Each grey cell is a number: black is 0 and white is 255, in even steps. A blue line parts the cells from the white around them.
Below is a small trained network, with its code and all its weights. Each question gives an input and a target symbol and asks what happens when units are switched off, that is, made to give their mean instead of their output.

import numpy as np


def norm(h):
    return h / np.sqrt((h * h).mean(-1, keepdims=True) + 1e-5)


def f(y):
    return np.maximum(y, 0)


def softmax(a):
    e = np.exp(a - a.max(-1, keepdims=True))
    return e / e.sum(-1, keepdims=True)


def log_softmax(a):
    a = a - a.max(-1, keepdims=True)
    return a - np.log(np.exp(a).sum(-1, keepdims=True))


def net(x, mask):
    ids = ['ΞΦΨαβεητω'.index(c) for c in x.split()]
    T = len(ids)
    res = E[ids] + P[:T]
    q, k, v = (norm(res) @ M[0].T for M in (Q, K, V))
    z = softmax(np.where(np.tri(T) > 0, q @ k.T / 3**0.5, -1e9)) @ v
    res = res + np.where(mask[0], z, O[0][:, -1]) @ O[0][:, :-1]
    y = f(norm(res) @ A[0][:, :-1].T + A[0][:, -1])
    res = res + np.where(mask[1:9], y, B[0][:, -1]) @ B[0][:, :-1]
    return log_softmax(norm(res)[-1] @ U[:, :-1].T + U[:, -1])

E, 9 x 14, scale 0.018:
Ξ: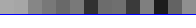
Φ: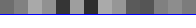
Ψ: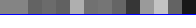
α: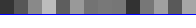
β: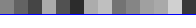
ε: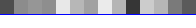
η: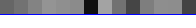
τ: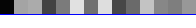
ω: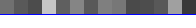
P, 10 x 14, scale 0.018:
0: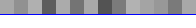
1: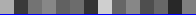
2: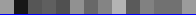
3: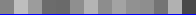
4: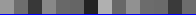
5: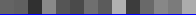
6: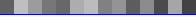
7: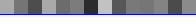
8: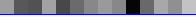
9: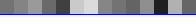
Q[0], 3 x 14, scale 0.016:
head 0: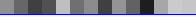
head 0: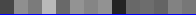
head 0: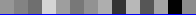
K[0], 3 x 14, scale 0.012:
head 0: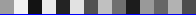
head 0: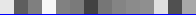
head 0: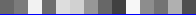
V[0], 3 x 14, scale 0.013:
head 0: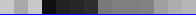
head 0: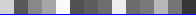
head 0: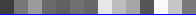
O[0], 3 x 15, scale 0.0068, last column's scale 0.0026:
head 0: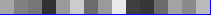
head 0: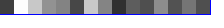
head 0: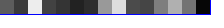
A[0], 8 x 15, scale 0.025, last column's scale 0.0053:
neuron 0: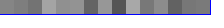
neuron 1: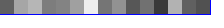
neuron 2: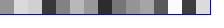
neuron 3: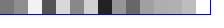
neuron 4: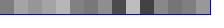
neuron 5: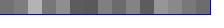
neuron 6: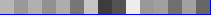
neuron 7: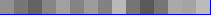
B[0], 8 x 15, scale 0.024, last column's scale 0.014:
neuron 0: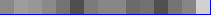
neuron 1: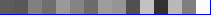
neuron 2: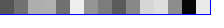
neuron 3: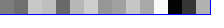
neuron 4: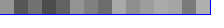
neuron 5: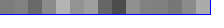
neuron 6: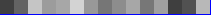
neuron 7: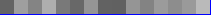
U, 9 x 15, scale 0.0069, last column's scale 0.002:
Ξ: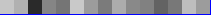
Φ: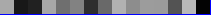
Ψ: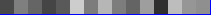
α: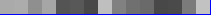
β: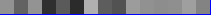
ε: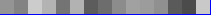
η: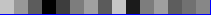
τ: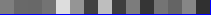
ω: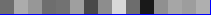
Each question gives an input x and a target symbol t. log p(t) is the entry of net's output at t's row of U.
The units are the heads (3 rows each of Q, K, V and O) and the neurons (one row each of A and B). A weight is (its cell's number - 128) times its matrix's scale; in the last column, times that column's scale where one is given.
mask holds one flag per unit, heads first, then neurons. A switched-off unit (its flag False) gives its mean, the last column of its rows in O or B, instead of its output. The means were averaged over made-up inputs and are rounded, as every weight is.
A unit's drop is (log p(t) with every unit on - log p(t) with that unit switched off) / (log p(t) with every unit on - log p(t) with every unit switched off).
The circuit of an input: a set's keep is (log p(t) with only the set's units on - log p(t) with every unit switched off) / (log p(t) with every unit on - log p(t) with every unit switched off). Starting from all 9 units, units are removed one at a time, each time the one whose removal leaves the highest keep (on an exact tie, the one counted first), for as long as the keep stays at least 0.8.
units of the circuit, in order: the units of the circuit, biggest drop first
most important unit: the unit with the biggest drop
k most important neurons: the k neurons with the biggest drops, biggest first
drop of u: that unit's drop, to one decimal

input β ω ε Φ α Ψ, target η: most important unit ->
neuron 2
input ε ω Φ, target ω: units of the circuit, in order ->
(neuron 2; head 0; neuron 1)
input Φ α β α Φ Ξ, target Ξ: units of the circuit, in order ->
(head 0; neuron 2)
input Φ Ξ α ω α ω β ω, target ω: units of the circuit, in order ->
(head 0; neuron 2)
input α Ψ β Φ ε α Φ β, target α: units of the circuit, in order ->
(neuron 0; neuron 2)
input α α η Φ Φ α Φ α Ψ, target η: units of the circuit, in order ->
(neuron 2; neuron 1; neuron 6)
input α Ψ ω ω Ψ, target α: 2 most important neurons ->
(neuron 0; neuron 2)
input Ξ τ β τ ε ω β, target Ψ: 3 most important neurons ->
(neuron 1; neuron 3; neuron 6)
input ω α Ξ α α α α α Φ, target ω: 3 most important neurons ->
(neuron 2; neuron 1; neuron 3)
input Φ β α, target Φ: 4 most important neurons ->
(neuron 2; neuron 1; neuron 0; neuron 6)
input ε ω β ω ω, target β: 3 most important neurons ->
(neuron 4; neuron 2; neuron 5)
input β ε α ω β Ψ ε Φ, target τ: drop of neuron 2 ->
0.3
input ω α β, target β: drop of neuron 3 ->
0.1
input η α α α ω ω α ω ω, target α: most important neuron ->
(neuron 2)
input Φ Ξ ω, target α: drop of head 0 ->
0.6
